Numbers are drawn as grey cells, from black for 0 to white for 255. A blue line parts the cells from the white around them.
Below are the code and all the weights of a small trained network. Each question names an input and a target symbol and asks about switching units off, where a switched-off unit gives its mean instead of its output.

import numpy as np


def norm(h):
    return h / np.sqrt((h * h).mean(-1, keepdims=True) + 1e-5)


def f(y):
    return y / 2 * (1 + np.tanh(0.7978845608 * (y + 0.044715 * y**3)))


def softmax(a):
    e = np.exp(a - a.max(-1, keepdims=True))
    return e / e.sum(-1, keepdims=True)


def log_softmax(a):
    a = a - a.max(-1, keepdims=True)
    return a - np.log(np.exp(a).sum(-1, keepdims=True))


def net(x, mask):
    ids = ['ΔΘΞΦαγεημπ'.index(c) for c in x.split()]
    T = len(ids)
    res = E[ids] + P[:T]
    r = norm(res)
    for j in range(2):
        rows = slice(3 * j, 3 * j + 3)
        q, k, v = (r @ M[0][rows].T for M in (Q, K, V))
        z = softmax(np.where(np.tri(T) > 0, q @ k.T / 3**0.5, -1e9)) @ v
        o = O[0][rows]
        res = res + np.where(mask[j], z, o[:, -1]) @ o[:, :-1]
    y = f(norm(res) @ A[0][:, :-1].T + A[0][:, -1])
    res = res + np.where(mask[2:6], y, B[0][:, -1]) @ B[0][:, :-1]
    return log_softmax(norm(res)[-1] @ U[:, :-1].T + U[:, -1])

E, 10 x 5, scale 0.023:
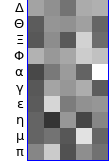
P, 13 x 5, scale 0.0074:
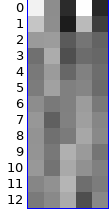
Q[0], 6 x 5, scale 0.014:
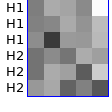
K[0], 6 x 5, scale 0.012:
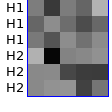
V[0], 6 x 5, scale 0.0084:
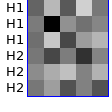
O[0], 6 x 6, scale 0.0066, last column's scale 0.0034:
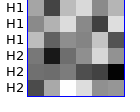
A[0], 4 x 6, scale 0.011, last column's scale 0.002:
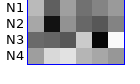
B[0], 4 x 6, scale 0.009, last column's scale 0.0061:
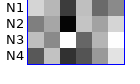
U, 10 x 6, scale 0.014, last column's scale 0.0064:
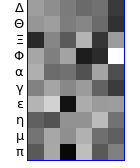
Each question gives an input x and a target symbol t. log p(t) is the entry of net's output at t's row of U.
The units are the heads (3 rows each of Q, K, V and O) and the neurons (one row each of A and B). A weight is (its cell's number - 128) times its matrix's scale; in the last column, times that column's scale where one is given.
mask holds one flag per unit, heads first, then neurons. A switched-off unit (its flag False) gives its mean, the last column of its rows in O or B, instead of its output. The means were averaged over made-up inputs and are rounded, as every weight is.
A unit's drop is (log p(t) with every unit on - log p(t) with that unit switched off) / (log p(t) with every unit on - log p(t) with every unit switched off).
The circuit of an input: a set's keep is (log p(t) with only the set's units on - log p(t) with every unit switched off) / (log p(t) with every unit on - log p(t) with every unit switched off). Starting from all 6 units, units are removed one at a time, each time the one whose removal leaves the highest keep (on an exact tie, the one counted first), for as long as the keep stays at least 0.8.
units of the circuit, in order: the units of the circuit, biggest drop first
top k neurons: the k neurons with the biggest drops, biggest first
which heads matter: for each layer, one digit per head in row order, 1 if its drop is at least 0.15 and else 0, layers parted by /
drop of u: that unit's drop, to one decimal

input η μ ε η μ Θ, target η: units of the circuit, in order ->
H1; N2
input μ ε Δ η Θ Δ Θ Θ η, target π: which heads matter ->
00
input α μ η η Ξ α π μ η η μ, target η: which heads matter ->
00
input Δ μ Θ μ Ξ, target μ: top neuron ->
N3
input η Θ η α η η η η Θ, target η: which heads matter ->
01
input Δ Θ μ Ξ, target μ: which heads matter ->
01
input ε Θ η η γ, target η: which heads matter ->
10
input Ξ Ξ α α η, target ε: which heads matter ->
10
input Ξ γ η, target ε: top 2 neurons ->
N2; N1
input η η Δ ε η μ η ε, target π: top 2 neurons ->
N3; N4
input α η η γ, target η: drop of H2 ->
0.2
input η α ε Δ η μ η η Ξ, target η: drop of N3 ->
0.1
